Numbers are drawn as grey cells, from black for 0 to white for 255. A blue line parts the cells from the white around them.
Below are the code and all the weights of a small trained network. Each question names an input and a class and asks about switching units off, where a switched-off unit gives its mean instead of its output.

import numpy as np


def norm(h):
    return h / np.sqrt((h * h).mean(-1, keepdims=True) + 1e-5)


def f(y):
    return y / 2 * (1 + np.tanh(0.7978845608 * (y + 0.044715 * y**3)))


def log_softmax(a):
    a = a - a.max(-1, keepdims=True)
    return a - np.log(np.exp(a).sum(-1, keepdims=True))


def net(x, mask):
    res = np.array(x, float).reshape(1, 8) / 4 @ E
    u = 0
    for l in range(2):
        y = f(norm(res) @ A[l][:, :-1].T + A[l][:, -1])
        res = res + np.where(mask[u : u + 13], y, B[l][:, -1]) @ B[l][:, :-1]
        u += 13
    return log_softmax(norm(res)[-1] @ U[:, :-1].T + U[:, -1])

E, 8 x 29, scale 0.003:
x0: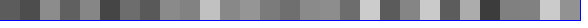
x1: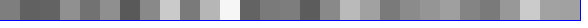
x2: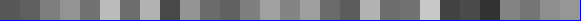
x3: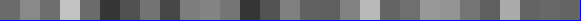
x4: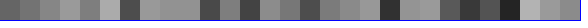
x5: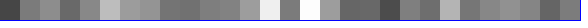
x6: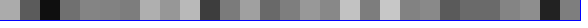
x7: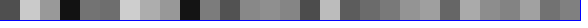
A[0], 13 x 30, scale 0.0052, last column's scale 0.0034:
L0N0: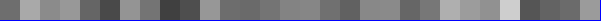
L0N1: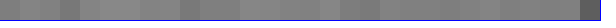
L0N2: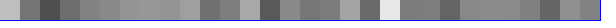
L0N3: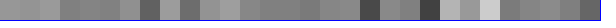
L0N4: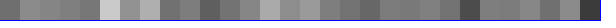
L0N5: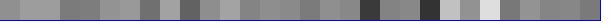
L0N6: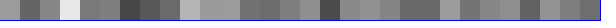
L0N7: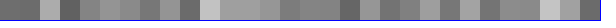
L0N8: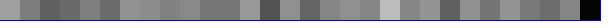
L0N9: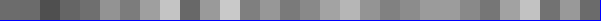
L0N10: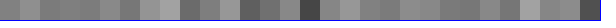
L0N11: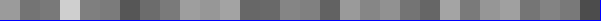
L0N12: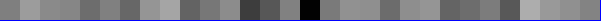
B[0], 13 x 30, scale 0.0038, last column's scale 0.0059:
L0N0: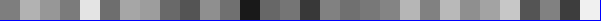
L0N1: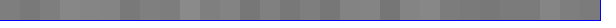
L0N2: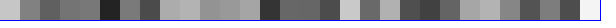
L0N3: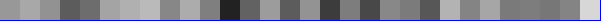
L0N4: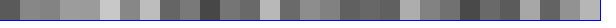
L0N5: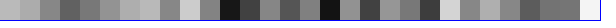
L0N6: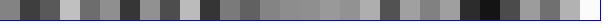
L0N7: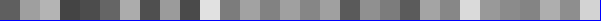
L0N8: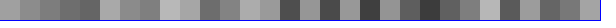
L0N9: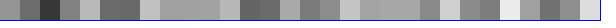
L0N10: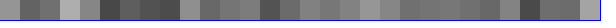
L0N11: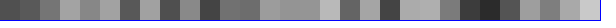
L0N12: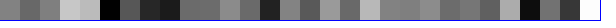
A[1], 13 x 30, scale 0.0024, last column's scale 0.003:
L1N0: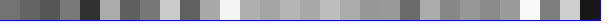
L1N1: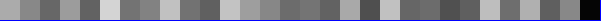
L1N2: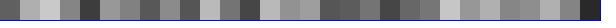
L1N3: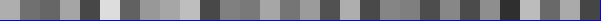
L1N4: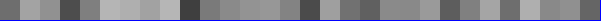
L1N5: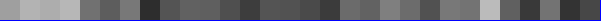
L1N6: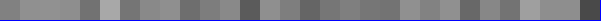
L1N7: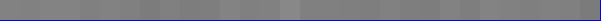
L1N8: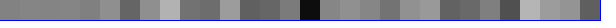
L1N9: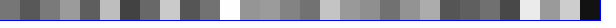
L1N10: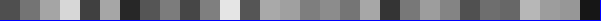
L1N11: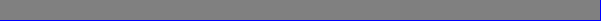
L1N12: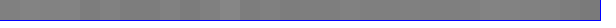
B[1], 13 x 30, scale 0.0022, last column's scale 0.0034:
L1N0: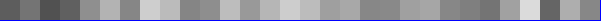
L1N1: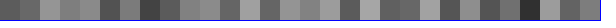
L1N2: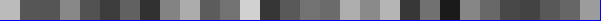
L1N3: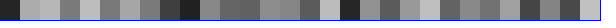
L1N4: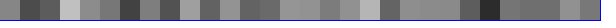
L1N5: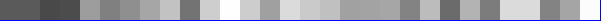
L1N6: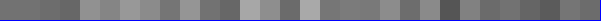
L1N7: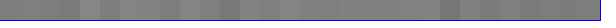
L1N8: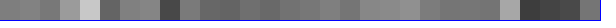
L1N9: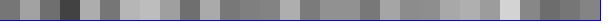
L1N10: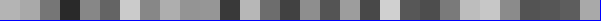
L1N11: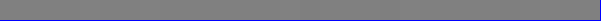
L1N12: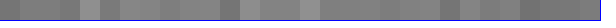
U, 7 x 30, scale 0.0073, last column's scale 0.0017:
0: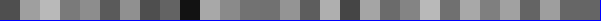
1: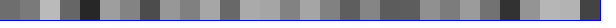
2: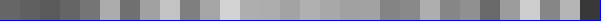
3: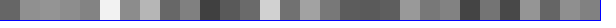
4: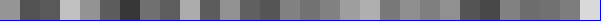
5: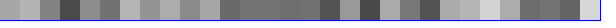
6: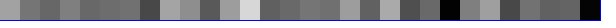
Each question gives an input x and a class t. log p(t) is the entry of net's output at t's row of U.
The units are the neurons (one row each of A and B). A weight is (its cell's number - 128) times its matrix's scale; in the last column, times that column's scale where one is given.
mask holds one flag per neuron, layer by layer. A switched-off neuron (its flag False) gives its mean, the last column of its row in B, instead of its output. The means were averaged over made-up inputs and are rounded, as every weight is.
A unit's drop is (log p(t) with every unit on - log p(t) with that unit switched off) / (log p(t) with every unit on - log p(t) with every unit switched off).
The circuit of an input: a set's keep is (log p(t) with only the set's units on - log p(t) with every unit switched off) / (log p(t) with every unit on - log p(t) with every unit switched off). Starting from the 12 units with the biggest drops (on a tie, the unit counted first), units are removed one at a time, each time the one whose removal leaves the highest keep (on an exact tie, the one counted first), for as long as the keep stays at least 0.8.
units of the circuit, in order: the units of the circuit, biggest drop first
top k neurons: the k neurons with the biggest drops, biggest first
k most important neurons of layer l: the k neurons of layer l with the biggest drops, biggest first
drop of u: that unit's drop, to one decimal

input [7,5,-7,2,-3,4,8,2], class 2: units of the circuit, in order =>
[L0N0]
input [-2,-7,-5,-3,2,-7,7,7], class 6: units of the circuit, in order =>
[L0N0, L0N9]
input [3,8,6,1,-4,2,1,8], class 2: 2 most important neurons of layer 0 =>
[L0N9, L0N0]
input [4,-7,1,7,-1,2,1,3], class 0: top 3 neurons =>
[L0N5, L0N2, L0N3]
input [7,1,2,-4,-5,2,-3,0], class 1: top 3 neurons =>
[L0N12, L0N7, L0N0]
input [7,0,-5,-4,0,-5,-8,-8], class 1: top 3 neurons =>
[L0N7, L0N9, L0N0]
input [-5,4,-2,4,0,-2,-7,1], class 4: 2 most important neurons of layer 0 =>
[L0N12, L0N11]
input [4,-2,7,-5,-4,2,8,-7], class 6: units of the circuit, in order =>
[L0N2, L0N0]
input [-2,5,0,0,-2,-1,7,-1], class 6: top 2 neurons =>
[L0N2, L0N8]
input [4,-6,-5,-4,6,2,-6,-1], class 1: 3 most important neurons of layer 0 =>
[L0N0, L0N2, L0N9]
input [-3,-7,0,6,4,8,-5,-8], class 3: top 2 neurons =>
[L0N12, L0N2]
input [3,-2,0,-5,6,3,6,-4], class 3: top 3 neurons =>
[L0N12, L0N4, L0N7]
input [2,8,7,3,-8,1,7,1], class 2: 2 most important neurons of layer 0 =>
[L0N12, L0N5]
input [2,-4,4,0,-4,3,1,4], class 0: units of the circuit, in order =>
[L0N5]
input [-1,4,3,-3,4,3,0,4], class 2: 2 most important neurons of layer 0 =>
[L0N9, L0N0]
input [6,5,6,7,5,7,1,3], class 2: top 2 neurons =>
[L0N0, L0N9]
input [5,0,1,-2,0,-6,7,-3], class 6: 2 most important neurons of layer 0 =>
[L0N2, L0N8]
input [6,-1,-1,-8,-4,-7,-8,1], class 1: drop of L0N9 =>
0.2
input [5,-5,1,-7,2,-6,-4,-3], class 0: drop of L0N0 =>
-0.1
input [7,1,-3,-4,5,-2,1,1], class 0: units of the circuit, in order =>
[L0N7]
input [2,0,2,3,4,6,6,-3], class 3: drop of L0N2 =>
0.1
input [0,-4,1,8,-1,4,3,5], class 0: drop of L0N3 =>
0.2
